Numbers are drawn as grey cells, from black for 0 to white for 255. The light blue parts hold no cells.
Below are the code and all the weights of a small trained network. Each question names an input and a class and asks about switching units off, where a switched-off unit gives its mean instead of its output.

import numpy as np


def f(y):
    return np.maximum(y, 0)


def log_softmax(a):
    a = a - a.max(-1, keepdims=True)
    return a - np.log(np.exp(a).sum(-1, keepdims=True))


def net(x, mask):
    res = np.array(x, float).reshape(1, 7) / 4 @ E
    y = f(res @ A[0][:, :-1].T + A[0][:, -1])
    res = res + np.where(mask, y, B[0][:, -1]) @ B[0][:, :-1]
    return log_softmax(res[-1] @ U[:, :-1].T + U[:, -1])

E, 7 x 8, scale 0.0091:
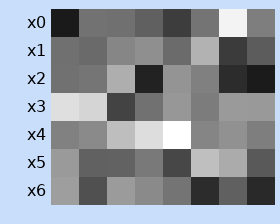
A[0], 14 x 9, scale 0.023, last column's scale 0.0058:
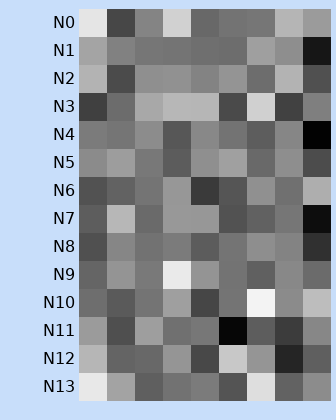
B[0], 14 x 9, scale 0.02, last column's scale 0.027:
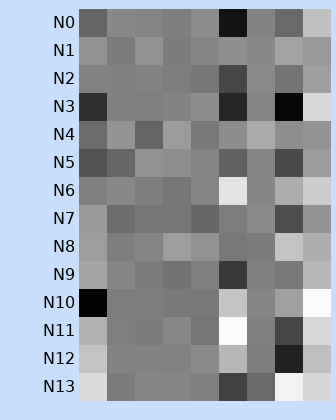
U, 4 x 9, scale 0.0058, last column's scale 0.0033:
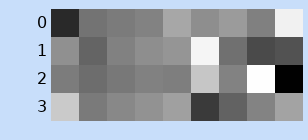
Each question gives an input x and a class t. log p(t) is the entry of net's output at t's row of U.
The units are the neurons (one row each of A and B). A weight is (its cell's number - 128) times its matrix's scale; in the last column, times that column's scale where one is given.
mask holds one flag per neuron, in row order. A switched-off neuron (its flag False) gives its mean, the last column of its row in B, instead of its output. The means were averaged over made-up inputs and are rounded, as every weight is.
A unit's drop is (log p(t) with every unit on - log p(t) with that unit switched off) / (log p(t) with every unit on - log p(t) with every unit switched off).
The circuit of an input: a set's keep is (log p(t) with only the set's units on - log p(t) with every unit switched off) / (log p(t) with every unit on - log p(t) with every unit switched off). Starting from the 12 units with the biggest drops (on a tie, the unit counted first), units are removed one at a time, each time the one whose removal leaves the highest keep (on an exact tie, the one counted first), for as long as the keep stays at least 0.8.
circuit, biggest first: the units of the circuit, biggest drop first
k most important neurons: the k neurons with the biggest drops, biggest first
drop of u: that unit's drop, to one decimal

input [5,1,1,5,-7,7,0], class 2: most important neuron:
N13
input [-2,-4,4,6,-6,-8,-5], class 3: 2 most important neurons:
N10; N6
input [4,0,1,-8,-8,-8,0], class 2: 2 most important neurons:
N8; N12
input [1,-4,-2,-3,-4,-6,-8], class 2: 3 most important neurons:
N3; N0; N8
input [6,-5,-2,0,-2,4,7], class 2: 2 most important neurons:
N13; N10
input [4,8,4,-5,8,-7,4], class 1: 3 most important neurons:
N11; N10; N0
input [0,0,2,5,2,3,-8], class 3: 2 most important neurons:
N10; N6
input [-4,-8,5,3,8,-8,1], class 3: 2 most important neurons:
N10; N9
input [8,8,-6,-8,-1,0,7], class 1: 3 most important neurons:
N6; N11; N12
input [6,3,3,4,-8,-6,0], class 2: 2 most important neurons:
N3; N12
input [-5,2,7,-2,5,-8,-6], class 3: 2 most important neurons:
N10; N9
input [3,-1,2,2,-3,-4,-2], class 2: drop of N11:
0.2
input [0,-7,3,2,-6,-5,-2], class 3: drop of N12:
-0.1
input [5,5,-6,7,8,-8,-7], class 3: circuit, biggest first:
N9
